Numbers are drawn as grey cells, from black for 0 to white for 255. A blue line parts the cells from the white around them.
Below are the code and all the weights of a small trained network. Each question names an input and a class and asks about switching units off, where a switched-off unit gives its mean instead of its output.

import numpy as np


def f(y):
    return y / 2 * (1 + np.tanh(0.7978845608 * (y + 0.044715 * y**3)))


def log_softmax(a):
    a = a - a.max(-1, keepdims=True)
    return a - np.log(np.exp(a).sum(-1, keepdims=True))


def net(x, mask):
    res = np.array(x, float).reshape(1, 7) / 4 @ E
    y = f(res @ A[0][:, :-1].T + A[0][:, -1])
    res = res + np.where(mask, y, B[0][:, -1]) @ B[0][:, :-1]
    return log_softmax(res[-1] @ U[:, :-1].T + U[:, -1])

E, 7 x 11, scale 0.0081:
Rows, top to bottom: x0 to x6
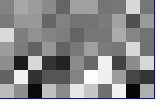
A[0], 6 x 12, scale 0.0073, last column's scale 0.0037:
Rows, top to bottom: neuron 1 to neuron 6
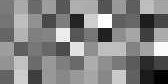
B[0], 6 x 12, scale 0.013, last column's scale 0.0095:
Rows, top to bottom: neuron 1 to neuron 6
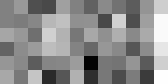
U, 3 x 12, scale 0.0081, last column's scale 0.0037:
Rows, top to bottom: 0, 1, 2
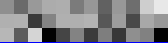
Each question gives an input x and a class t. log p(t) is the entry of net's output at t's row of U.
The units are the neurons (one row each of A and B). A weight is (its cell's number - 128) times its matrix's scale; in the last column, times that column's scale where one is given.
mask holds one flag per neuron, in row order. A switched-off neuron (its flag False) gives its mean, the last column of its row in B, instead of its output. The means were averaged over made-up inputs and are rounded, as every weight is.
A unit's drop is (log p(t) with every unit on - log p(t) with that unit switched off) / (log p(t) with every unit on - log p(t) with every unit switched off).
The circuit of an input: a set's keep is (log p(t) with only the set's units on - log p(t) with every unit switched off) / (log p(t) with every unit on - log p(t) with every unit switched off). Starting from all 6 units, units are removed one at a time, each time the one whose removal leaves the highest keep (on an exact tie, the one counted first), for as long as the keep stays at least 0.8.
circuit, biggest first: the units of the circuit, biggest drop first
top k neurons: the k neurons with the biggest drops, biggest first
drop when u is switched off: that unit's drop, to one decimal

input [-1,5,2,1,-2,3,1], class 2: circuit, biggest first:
(neuron 6; neuron 3)
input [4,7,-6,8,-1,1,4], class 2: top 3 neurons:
(neuron 2; neuron 3; neuron 6)
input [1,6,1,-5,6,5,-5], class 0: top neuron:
(neuron 2)
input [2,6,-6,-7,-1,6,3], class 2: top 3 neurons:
(neuron 6; neuron 3; neuron 5)
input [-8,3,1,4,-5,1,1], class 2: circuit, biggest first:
(neuron 6; neuron 2)
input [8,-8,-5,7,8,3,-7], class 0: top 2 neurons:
(neuron 2; neuron 6)
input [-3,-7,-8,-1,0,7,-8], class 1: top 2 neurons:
(neuron 2; neuron 4)
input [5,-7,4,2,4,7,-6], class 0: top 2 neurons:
(neuron 2; neuron 1)
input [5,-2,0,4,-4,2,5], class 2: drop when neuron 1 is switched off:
0.0
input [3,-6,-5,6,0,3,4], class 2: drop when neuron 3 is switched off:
0.3
